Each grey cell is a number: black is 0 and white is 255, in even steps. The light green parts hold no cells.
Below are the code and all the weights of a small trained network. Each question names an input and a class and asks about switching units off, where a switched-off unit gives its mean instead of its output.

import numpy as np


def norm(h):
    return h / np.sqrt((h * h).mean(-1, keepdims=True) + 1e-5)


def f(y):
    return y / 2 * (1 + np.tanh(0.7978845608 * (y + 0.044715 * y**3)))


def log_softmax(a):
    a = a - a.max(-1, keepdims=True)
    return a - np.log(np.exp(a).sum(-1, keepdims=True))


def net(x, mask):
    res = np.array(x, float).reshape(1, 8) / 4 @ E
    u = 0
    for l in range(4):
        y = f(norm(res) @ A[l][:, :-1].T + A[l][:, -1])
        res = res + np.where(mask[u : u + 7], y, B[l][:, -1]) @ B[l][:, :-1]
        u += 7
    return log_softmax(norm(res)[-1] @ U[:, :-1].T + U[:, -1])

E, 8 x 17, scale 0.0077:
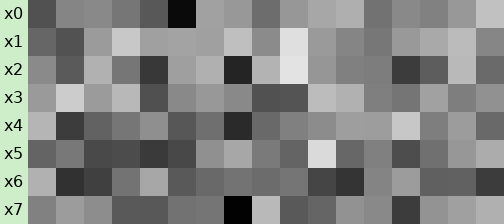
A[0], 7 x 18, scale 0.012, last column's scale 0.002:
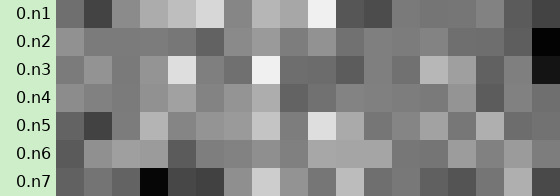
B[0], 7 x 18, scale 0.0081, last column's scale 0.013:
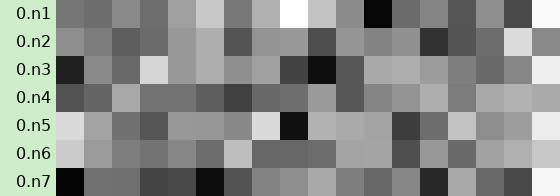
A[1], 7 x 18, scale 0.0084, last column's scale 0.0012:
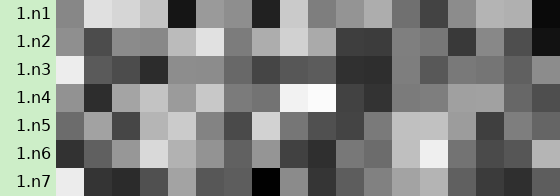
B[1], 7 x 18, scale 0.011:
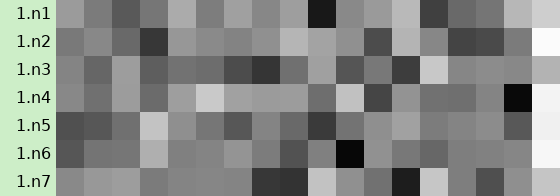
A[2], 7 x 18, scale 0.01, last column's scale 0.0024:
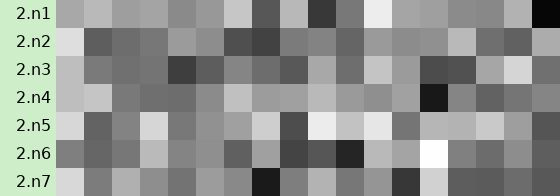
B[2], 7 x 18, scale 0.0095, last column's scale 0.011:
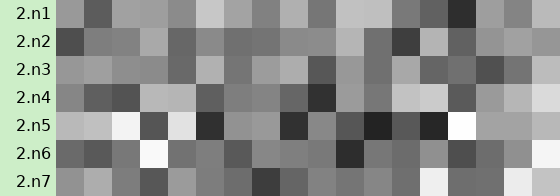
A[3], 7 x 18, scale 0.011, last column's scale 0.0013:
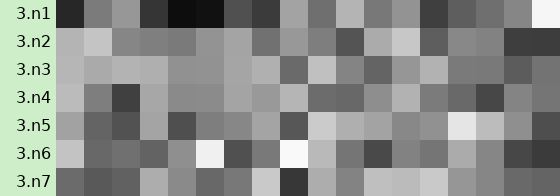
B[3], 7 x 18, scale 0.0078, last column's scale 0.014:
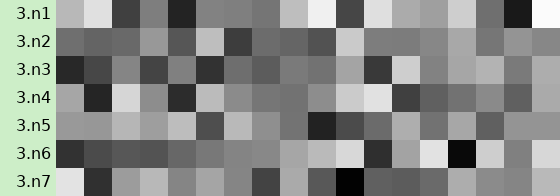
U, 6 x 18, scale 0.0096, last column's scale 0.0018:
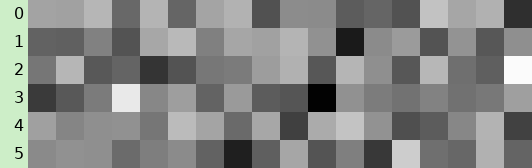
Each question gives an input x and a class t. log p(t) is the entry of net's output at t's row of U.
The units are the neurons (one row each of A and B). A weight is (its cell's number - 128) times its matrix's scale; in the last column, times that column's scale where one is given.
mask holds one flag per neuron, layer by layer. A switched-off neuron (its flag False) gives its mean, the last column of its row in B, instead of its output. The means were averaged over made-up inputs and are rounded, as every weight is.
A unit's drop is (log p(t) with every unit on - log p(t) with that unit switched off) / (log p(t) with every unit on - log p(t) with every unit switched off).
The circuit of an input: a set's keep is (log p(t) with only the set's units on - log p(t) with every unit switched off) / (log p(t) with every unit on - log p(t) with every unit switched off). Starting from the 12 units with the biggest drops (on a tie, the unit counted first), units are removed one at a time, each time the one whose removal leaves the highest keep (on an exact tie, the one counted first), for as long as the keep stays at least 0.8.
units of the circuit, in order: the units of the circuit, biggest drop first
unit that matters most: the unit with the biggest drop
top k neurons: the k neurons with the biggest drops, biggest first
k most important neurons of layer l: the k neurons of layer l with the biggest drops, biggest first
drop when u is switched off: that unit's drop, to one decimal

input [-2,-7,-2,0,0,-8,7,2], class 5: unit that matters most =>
1.n7
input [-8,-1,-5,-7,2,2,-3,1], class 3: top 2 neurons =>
[0.n3, 1.n6]
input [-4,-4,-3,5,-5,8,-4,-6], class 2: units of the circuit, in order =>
[0.n7, 3.n1]
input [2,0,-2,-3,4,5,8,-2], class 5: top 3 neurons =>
[0.n1, 0.n3, 1.n7]
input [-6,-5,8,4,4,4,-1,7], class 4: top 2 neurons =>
[1.n1, 0.n1]
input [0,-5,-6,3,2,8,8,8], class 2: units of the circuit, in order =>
[0.n7, 3.n1]
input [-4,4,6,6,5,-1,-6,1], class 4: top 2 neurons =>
[1.n1, 2.n1]
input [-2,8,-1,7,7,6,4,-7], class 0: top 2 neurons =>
[0.n5, 2.n5]
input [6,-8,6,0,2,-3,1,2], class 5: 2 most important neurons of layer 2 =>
[2.n7, 2.n2]
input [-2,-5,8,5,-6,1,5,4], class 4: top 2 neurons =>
[1.n1, 0.n1]
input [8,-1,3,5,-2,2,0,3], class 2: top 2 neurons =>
[0.n7, 3.n1]
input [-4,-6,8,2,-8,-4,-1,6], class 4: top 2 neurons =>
[0.n1, 1.n1]
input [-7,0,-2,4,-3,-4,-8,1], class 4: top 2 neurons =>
[1.n1, 2.n1]
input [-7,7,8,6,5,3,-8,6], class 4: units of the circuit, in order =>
[1.n1]
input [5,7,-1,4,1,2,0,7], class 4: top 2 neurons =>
[1.n1, 0.n5]
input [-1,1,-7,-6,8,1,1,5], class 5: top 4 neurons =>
[1.n7, 0.n3, 2.n7, 1.n3]
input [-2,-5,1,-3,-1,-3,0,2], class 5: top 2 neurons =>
[0.n1, 0.n3]
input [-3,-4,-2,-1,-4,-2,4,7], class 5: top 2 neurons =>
[0.n1, 0.n3]
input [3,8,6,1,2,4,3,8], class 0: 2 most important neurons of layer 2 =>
[2.n5, 2.n6]
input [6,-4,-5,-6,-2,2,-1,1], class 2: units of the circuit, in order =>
[0.n7]
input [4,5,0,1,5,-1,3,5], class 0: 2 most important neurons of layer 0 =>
[0.n1, 0.n3]
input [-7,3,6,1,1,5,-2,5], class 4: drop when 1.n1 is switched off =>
0.9
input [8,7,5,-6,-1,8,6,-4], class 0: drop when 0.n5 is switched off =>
0.9
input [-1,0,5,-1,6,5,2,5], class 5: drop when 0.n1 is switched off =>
0.6
